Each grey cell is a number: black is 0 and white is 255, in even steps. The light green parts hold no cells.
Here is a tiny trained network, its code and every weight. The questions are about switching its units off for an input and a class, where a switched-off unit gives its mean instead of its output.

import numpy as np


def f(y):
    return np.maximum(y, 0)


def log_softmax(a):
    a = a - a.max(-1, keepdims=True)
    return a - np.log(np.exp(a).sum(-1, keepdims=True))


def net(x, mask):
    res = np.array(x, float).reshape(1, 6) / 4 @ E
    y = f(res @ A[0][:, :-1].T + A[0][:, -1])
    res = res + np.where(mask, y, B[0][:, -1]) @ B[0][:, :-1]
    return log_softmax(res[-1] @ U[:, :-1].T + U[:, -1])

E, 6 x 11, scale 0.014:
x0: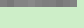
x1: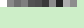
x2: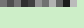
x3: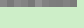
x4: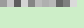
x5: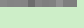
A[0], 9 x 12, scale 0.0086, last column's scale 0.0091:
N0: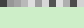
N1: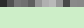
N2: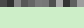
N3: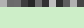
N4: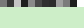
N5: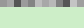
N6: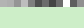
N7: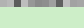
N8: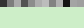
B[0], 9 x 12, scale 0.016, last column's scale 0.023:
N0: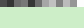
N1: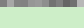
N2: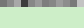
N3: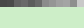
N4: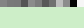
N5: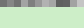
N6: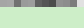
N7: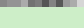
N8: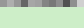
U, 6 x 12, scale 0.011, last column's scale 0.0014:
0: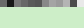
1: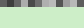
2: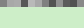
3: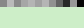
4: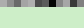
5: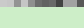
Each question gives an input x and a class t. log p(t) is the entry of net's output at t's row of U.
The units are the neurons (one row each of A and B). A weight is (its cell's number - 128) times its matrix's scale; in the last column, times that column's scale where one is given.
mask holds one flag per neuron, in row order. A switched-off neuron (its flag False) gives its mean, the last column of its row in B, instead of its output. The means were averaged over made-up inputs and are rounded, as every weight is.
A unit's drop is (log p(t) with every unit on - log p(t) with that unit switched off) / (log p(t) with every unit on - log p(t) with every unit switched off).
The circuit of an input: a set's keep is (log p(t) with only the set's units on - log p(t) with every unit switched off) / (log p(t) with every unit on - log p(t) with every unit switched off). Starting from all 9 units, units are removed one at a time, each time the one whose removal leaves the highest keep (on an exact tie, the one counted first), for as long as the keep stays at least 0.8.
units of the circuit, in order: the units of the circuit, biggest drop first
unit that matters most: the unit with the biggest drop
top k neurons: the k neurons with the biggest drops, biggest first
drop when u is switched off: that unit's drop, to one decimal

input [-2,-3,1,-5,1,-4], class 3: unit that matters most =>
N4
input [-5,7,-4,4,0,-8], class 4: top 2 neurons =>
[N6; N5]
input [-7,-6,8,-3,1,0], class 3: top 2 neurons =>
[N4; N5]
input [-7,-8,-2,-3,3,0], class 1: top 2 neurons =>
[N0; N4]
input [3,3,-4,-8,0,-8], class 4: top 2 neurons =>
[N5; N6]
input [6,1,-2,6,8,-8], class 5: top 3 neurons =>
[N0; N3; N7]
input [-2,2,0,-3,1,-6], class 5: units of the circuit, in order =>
[N0; N4]
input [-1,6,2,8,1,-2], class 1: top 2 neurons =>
[N4; N3]
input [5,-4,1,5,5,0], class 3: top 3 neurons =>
[N8; N3; N1]
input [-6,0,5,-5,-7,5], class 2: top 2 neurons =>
[N0; N2]
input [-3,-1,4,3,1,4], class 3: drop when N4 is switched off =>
0.4
